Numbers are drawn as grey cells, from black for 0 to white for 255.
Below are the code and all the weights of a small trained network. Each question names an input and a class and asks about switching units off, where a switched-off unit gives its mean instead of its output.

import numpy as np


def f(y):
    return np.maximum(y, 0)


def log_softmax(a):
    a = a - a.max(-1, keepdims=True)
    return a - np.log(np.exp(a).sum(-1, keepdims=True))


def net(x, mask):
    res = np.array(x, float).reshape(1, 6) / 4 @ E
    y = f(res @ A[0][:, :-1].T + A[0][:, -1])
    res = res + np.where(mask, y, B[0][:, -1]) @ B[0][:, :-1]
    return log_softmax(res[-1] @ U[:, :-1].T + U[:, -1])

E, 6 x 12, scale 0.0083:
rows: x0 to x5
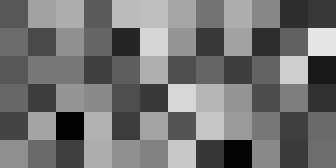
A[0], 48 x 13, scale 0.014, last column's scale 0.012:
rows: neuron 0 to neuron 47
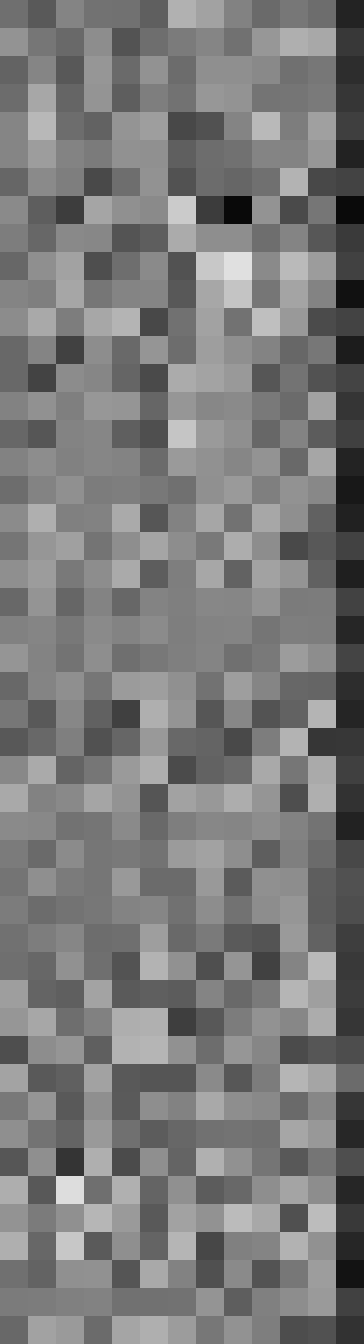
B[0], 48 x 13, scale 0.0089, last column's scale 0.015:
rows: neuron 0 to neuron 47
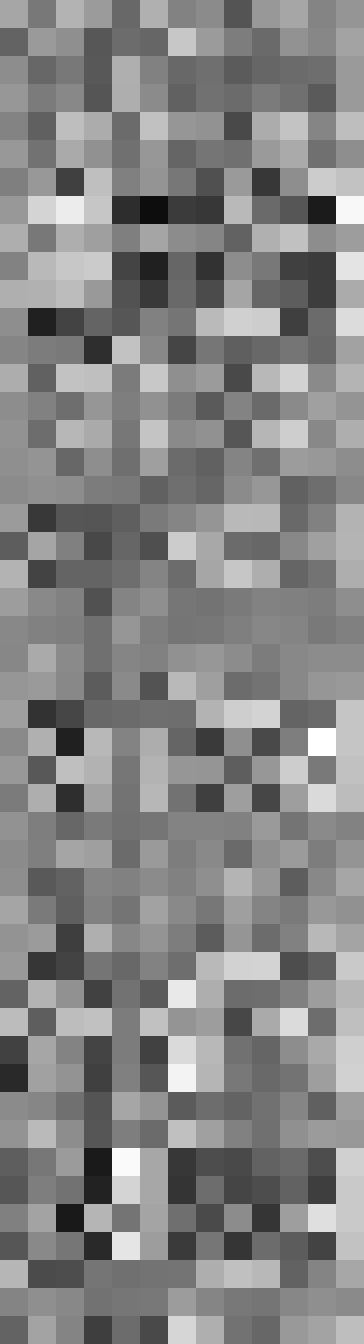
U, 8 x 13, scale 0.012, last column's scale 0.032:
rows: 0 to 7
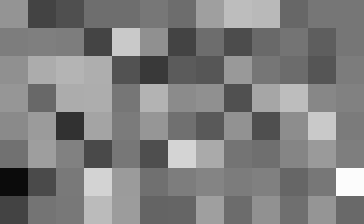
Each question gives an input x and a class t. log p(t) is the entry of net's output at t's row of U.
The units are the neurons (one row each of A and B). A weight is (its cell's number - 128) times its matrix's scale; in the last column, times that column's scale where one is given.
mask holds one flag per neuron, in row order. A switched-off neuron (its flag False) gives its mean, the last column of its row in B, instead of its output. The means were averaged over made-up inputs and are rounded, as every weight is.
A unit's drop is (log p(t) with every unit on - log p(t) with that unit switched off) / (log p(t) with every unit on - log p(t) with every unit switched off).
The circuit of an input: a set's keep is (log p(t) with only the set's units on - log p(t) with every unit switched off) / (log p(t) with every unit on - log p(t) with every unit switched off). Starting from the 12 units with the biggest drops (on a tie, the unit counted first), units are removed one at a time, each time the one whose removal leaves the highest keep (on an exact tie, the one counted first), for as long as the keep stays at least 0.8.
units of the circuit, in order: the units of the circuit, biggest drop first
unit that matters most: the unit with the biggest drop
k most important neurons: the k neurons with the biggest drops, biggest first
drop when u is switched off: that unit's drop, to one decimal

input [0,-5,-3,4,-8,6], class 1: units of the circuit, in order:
[neuron 42]
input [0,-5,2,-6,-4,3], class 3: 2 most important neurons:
[neuron 36; neuron 4]
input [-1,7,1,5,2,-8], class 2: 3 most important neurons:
[neuron 9; neuron 10; neuron 11]
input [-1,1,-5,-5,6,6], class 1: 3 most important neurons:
[neuron 41; neuron 9; neuron 12]
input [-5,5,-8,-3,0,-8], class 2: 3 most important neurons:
[neuron 9; neuron 10; neuron 26]
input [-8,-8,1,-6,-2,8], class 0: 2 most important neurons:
[neuron 11; neuron 20]
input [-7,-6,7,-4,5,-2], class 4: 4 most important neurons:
[neuron 26; neuron 6; neuron 37; neuron 47]
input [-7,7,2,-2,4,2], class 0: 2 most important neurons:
[neuron 34; neuron 25]
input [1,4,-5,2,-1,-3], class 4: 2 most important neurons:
[neuron 43; neuron 7]
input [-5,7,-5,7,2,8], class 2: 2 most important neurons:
[neuron 7; neuron 11]
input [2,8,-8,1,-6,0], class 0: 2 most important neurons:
[neuron 34; neuron 25]
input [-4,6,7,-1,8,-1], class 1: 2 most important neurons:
[neuron 41; neuron 12]
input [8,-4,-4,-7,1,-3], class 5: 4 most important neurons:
[neuron 37; neuron 19; neuron 47; neuron 13]
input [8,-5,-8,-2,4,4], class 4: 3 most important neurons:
[neuron 43; neuron 28; neuron 38]
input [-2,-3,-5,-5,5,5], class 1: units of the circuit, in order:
[neuron 41]
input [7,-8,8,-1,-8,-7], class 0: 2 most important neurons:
[neuron 11; neuron 18]
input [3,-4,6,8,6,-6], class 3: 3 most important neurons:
[neuron 13; neuron 7; neuron 15]
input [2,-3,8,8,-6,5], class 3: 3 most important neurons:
[neuron 13; neuron 15; neuron 8]
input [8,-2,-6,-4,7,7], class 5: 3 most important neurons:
[neuron 37; neuron 47; neuron 19]
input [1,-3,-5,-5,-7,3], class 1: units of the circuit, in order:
[neuron 42]
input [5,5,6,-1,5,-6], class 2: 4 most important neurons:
[neuron 9; neuron 43; neuron 10; neuron 28]
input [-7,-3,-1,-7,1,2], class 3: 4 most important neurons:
[neuron 36; neuron 27; neuron 4; neuron 37]
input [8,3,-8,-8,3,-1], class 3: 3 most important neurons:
[neuron 36; neuron 4; neuron 27]
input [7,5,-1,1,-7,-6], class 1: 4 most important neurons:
[neuron 44; neuron 42; neuron 7; neuron 38]
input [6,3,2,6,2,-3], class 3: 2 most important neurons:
[neuron 13; neuron 15]
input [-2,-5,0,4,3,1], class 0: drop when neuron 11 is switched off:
0.1
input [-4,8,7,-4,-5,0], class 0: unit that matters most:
neuron 34
